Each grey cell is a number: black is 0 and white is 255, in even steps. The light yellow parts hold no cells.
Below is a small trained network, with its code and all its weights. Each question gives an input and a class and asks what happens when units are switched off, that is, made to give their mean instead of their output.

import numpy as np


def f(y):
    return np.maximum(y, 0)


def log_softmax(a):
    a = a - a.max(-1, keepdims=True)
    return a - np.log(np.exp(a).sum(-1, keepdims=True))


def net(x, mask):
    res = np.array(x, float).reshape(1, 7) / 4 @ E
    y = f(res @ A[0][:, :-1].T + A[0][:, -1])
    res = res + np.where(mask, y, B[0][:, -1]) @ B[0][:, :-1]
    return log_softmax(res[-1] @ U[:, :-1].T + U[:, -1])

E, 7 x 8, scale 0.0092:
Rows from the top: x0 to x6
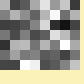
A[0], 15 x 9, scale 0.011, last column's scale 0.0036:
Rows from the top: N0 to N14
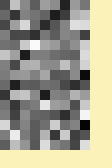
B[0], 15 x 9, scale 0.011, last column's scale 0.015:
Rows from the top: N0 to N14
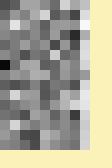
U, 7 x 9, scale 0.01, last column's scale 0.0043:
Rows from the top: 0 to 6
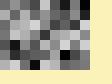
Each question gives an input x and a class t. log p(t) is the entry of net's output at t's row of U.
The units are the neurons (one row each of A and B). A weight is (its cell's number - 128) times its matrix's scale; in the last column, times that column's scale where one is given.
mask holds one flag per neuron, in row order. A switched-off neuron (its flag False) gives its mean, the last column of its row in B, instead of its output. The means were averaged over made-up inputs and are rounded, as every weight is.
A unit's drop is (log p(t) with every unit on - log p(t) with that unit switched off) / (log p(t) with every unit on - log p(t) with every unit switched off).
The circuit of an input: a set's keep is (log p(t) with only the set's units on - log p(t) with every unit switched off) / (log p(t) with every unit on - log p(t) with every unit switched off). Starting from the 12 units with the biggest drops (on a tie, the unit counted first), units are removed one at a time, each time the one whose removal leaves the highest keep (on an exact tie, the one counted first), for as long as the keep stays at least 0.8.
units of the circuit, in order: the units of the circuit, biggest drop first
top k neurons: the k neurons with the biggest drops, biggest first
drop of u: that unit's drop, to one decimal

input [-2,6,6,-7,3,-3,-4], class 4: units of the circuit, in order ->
(N0)
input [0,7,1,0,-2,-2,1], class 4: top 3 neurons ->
(N2; N9; N0)
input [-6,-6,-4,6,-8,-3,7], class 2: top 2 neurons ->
(N1; N11)
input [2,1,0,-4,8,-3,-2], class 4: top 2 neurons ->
(N2; N12)
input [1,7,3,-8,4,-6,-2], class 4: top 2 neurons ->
(N0; N2)
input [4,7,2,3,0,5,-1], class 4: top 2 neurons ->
(N2; N9)
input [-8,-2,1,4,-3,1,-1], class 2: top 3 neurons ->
(N1; N11; N10)
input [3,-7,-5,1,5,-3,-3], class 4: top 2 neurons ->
(N2; N9)
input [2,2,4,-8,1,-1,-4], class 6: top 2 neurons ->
(N6; N13)
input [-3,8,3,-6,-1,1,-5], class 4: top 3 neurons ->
(N0; N2; N12)
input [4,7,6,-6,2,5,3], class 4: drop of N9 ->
0.1
